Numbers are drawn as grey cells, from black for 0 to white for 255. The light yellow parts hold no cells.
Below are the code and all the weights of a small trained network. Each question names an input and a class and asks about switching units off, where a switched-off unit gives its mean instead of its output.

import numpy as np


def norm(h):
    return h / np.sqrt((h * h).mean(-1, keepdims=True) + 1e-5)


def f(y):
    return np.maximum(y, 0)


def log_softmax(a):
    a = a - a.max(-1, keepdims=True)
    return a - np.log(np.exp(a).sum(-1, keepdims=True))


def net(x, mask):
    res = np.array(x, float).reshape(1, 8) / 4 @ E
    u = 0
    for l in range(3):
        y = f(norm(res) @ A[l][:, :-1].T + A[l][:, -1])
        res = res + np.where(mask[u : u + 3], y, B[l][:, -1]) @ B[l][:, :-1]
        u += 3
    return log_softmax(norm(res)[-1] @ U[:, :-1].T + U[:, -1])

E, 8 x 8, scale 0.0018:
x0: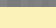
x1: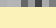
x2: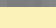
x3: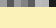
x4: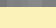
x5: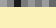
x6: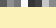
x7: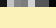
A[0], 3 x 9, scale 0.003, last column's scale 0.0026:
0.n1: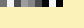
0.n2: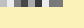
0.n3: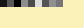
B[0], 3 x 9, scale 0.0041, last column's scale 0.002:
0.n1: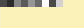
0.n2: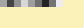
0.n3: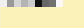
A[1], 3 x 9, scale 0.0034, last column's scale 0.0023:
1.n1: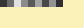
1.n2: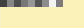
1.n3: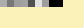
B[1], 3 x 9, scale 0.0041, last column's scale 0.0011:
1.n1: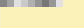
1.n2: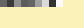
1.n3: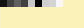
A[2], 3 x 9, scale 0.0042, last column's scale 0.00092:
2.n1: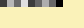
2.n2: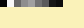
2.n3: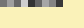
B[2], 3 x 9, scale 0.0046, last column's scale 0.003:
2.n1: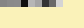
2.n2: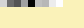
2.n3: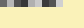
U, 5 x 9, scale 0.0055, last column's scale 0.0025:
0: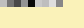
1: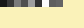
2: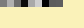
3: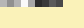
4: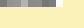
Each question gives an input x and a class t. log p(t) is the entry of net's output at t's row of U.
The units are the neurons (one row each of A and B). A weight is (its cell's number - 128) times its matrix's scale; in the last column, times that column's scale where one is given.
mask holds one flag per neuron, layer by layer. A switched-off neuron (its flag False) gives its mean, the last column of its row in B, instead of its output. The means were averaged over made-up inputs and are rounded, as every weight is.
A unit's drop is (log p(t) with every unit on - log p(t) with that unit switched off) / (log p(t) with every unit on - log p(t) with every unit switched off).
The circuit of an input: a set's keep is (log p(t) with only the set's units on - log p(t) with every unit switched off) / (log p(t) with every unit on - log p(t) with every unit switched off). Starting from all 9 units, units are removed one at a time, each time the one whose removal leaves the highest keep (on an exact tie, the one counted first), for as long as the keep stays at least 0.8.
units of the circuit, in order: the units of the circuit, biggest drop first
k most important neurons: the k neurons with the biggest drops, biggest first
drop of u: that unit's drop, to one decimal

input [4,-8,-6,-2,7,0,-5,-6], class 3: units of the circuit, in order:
[0.n3, 2.n2]
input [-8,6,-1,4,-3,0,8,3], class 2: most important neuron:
[2.n1]
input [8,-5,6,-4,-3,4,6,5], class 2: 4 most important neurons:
[2.n1, 2.n3, 0.n2, 1.n3]
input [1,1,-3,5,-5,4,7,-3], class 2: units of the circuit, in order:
[2.n3, 2.n1]
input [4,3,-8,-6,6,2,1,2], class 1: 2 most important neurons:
[0.n1, 0.n3]
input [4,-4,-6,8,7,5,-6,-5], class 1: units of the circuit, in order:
[1.n3, 2.n2]
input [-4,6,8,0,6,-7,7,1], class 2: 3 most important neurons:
[2.n1, 2.n3, 0.n3]
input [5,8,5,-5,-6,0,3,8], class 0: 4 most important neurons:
[2.n2, 0.n3, 1.n3, 1.n1]
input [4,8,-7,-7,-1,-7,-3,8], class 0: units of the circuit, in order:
[2.n2, 0.n3]
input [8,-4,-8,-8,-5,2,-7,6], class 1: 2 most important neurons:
[0.n1, 2.n3]
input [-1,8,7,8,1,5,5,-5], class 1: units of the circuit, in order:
[1.n3, 2.n2]
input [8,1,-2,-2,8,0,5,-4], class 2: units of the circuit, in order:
[2.n3, 2.n2]
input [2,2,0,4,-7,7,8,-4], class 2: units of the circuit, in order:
[2.n3, 2.n1, 2.n2]
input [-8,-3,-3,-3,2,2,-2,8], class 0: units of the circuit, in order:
[2.n2]
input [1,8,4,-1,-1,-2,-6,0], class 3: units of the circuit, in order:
[0.n2, 2.n1]
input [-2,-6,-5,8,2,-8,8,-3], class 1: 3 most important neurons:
[1.n3, 2.n2, 0.n2]
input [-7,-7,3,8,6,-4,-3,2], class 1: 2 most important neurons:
[1.n3, 0.n2]
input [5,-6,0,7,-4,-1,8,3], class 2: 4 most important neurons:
[2.n1, 2.n3, 0.n1, 1.n2]
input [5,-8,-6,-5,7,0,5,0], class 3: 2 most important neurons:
[0.n3, 1.n3]
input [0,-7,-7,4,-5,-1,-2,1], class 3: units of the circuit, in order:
[0.n3]
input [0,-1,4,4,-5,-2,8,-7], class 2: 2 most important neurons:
[2.n3, 2.n1]
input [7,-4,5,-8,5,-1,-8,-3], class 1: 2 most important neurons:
[0.n1, 1.n2]
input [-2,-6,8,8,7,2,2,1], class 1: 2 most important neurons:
[1.n3, 0.n2]
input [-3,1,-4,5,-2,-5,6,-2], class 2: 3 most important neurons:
[2.n1, 2.n3, 0.n1]
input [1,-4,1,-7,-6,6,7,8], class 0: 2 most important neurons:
[2.n2, 1.n3]
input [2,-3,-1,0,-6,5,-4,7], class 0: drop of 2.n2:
0.9
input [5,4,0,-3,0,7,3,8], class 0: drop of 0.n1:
0.0
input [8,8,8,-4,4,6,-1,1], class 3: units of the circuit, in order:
[0.n2]
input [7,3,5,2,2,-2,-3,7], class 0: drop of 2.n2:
1.0
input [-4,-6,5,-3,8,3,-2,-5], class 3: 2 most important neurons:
[0.n3, 2.n2]
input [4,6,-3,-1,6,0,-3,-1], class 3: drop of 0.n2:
0.5
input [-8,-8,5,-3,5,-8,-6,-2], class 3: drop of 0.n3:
0.3
